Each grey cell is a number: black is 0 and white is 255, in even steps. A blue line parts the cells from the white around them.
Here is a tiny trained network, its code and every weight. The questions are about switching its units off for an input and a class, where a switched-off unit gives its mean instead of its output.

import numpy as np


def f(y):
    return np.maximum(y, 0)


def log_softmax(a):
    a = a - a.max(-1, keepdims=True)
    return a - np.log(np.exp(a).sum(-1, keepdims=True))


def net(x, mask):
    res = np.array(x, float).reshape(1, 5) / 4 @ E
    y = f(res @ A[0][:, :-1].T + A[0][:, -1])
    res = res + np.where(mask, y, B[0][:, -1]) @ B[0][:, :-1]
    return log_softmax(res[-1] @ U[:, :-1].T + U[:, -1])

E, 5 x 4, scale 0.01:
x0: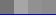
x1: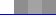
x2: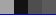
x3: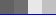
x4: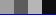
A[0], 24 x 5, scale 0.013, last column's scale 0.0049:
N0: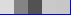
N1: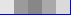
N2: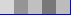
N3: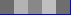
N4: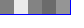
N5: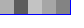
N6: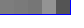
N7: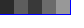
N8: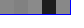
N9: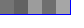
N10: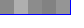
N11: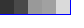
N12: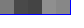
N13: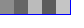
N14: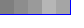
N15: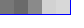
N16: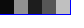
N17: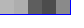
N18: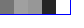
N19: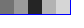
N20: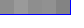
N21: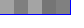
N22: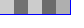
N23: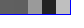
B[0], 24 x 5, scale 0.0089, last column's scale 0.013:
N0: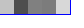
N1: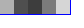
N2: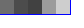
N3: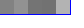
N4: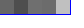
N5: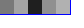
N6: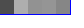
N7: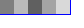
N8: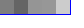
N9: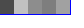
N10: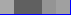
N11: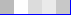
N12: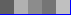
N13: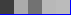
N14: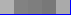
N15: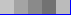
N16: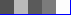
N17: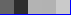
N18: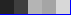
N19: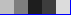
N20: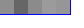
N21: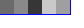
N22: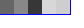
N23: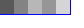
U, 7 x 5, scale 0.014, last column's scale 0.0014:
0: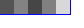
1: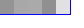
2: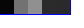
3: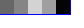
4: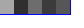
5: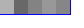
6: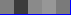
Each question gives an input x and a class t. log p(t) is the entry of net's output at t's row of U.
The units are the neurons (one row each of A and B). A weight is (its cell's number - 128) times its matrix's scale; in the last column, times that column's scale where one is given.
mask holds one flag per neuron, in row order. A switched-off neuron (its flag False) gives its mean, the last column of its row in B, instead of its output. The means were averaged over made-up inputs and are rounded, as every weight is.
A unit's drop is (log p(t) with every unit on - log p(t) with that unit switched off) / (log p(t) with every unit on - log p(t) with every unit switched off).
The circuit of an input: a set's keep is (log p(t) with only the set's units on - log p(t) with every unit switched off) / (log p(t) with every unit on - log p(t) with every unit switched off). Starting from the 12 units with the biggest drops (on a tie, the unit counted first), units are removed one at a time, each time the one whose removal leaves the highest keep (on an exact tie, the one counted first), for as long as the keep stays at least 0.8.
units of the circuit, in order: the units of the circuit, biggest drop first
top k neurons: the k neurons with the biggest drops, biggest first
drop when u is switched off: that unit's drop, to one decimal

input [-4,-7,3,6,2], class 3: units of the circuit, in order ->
(N11)
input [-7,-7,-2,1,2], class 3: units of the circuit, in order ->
(N11, N19)
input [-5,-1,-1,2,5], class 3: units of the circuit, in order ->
(N19, N1)
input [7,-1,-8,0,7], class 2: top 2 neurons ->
(N11, N4)
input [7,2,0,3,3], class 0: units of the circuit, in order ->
(N5, N22)
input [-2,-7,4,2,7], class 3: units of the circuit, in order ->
(N11, N23)
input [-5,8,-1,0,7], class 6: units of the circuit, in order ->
(N17, N18)
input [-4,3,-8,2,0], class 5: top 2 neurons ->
(N16, N14)
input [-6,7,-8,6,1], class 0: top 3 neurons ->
(N5, N22, N2)
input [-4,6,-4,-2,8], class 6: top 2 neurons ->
(N17, N16)
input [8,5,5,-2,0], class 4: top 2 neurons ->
(N11, N1)
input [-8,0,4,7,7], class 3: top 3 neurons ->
(N23, N19, N11)
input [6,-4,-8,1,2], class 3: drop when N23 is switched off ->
-0.1
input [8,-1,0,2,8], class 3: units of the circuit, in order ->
(N19)
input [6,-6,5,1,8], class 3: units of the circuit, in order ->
(N11, N23)
